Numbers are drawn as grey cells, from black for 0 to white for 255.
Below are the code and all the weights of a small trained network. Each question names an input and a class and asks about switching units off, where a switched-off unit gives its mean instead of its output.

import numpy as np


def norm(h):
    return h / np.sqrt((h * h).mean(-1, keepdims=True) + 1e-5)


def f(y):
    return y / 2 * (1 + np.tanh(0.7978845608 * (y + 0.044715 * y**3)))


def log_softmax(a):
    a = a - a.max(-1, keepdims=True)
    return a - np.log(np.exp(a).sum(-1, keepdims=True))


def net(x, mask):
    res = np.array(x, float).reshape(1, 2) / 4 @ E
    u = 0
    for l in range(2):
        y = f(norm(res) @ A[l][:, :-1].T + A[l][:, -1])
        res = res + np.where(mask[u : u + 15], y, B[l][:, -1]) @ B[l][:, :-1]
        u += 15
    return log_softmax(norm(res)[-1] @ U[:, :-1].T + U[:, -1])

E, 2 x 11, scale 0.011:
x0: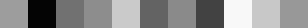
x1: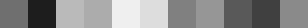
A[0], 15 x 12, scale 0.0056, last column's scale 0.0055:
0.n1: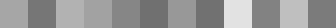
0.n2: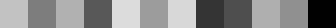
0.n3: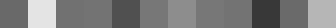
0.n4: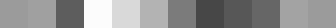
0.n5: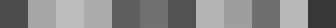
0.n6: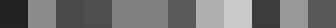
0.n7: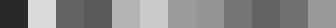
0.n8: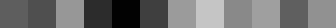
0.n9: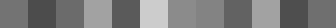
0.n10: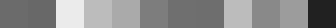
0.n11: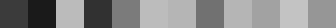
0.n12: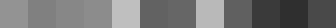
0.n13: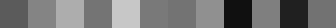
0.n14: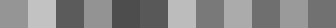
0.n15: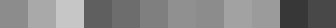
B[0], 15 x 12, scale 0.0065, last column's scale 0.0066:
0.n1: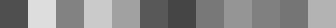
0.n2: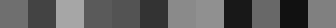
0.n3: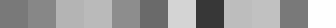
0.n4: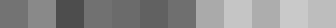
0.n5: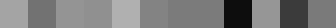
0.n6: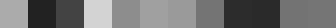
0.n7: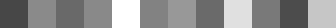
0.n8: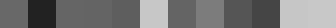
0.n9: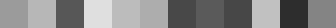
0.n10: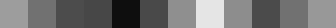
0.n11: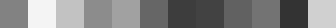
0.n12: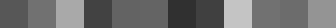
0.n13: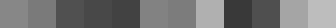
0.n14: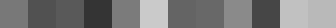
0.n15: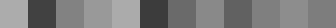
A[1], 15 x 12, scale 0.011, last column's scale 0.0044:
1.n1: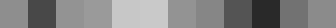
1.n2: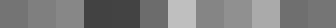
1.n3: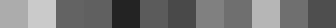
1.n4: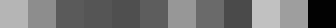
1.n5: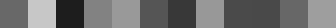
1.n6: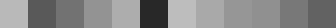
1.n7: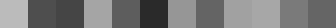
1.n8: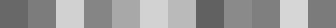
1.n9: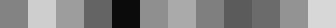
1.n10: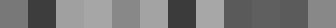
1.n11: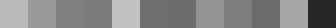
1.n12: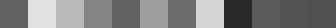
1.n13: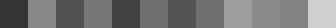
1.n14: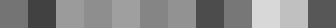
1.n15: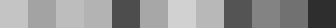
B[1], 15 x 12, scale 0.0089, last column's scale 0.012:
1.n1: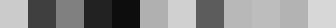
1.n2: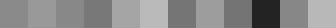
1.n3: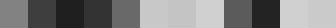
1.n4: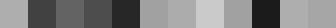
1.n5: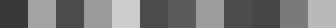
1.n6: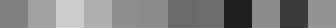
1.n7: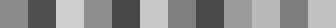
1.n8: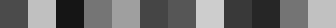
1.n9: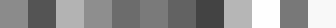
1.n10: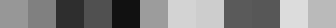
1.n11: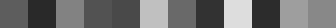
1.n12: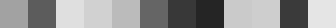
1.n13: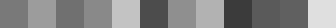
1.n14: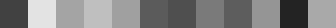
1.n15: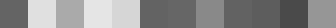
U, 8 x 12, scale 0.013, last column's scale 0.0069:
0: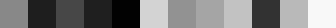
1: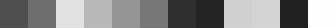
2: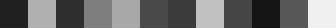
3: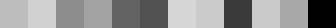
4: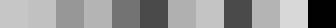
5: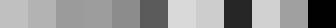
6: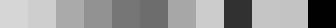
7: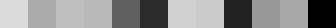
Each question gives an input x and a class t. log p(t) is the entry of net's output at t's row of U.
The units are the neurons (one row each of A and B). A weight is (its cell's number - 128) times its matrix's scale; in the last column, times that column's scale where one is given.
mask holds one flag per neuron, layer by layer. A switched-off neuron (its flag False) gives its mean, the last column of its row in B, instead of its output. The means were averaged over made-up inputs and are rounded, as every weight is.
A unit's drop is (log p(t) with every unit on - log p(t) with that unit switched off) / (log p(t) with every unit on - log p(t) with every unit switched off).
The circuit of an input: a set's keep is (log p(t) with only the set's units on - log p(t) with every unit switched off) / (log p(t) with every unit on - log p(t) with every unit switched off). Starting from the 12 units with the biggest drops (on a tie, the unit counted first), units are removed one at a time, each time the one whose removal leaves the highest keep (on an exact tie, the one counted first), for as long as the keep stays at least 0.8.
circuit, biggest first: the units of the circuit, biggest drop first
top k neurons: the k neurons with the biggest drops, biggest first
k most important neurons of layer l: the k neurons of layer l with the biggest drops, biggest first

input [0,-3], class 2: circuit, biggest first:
(1.n1)
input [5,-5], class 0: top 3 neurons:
(0.n7 0.n3 1.n12)
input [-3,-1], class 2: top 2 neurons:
(0.n3 1.n8)
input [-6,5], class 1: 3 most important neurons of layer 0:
(0.n8 0.n14 0.n13)
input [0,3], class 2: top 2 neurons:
(0.n4 1.n5)
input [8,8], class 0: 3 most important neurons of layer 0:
(0.n3 0.n10 0.n7)
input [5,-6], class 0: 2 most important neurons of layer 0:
(0.n3 0.n7)
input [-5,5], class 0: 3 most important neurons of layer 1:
(1.n1 1.n10 1.n9)
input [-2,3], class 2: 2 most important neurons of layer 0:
(0.n4 0.n12)
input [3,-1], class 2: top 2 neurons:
(0.n1 0.n3)
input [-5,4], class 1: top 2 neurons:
(1.n12 0.n8)
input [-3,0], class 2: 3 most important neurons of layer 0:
(0.n3 0.n7 0.n11)
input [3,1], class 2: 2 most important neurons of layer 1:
(1.n9 1.n12)
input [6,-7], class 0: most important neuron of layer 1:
(1.n7)
